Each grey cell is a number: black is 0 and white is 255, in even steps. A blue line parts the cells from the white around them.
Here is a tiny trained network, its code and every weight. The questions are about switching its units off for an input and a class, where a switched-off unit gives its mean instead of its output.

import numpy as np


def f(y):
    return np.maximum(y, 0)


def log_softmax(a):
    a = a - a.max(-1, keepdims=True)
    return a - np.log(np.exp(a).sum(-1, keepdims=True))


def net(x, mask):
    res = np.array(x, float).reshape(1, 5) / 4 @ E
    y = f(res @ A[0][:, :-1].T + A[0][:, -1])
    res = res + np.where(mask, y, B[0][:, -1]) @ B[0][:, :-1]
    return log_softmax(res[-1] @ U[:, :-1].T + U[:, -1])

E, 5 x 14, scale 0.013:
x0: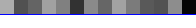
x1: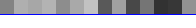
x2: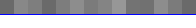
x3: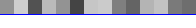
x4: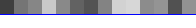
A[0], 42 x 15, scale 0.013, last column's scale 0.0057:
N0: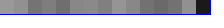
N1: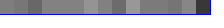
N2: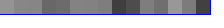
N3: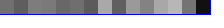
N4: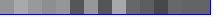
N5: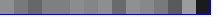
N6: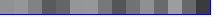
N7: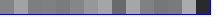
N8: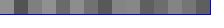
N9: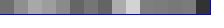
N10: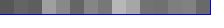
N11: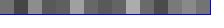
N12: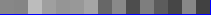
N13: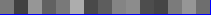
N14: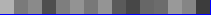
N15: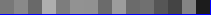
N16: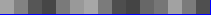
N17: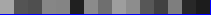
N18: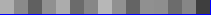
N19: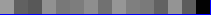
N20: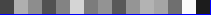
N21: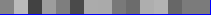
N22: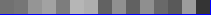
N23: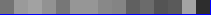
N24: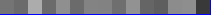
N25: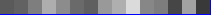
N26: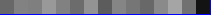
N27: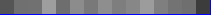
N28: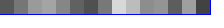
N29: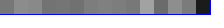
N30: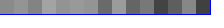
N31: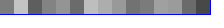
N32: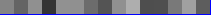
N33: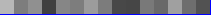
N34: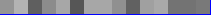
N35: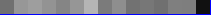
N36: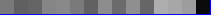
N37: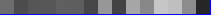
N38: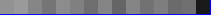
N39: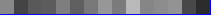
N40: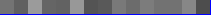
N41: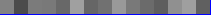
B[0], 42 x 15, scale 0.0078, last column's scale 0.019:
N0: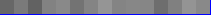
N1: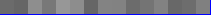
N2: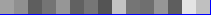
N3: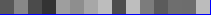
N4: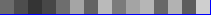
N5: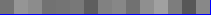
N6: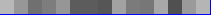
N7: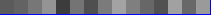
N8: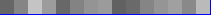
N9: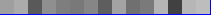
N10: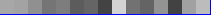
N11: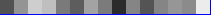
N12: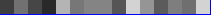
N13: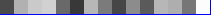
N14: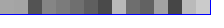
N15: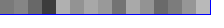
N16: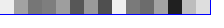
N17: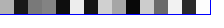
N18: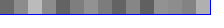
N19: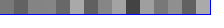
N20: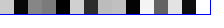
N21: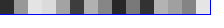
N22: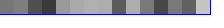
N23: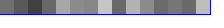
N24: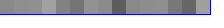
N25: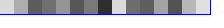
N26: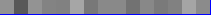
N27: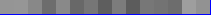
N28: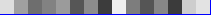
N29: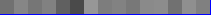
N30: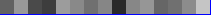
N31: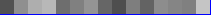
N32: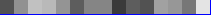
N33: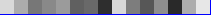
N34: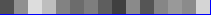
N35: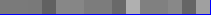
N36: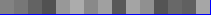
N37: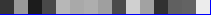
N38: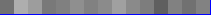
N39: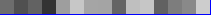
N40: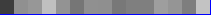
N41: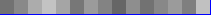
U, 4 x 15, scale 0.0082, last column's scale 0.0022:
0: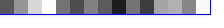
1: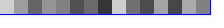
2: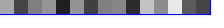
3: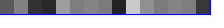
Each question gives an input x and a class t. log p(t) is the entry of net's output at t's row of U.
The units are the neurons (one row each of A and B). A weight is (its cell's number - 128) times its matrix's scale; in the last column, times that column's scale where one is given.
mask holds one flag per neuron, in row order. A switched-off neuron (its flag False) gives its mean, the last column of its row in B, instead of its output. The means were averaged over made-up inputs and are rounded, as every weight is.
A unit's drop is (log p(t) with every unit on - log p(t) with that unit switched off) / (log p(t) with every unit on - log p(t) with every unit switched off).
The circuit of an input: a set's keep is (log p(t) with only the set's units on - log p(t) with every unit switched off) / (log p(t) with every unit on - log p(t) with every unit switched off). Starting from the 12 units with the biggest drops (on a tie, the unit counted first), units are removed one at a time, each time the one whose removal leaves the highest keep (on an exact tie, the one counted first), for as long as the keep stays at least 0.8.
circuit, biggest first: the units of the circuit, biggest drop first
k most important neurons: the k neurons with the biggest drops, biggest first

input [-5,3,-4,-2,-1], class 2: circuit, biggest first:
(N20)
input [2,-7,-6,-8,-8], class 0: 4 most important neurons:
(N11, N13, N32, N28)
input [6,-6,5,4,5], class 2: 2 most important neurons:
(N17, N12)
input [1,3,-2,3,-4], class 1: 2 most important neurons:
(N13, N11)
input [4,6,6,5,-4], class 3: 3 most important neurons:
(N4, N12, N13)
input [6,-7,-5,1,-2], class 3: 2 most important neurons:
(N37, N20)
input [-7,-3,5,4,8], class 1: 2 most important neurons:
(N28, N25)
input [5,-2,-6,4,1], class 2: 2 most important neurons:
(N17, N13)
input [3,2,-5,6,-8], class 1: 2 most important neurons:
(N16, N33)
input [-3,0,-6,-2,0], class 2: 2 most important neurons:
(N20, N21)
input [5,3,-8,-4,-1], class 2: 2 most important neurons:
(N17, N21)
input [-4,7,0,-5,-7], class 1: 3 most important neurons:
(N16, N33, N14)
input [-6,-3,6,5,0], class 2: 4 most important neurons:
(N20, N13, N11, N32)
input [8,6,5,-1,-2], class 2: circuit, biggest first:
(N17)
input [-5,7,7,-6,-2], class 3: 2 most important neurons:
(N12, N22)
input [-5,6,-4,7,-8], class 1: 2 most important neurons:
(N16, N33)
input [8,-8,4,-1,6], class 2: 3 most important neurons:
(N17, N12, N19)
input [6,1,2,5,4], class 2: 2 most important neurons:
(N17, N13)
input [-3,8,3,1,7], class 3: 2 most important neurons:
(N12, N22)
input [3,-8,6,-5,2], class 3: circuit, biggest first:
(N37)
